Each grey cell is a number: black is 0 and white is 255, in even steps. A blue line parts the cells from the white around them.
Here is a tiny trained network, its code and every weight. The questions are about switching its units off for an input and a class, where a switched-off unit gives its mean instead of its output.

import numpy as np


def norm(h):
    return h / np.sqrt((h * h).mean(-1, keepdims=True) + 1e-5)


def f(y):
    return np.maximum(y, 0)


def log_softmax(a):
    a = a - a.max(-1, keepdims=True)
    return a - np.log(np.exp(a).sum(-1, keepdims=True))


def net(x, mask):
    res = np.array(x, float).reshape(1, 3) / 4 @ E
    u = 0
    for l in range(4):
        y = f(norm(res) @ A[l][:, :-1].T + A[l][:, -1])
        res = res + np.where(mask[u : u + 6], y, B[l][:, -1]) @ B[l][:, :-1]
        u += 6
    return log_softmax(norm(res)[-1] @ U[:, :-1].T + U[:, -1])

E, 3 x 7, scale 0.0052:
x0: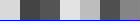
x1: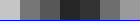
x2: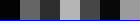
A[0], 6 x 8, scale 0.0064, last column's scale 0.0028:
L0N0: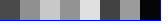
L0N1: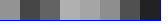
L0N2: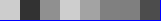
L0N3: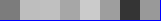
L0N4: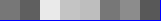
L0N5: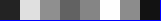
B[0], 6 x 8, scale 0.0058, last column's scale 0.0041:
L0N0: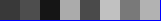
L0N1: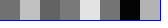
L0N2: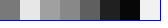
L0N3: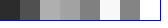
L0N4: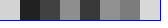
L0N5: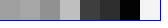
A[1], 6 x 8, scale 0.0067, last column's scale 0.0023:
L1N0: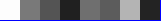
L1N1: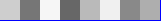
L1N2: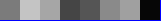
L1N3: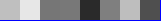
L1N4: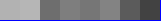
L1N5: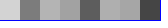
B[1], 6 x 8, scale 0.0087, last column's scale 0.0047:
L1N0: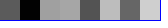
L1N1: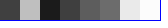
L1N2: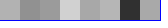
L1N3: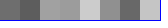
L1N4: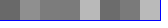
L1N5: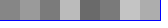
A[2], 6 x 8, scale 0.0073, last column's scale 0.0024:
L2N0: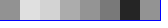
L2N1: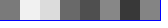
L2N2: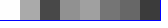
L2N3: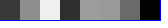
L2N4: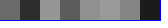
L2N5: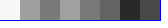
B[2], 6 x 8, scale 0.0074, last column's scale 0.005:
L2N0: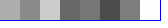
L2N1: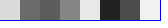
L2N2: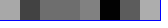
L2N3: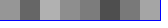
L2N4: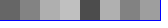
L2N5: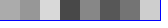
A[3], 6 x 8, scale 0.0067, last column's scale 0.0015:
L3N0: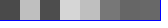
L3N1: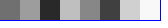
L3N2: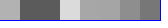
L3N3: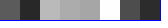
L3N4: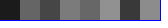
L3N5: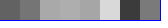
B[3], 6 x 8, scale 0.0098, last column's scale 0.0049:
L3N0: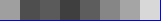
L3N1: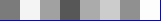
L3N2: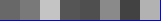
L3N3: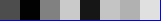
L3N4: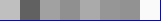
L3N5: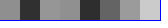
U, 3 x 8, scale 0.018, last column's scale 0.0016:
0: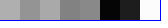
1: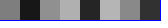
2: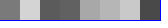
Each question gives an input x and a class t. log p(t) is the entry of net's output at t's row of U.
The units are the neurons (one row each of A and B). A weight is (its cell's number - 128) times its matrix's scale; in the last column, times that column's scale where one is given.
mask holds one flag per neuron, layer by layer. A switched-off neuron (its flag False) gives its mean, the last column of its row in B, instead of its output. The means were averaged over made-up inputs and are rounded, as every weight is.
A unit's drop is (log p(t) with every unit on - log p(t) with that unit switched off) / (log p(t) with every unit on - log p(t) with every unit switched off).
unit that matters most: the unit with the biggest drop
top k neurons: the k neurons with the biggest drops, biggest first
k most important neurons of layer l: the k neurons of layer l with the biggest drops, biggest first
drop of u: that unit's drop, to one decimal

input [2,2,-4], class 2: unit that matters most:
L1N1
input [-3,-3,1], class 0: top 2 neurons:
(L0N5; L1N0)
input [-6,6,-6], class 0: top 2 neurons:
(L0N5; L0N4)
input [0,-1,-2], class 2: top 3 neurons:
(L1N1; L0N3; L1N0)
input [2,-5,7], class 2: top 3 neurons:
(L3N1; L1N0; L0N3)
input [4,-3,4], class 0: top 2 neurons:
(L1N1; L0N3)
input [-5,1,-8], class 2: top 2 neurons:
(L1N1; L0N2)
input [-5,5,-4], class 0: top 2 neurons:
(L0N5; L0N4)
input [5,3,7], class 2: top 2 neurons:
(L3N1; L0N5)
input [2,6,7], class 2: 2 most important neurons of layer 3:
(L3N1; L3N3)
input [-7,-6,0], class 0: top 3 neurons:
(L0N5; L2N1; L1N0)
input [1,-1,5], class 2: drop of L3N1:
0.1
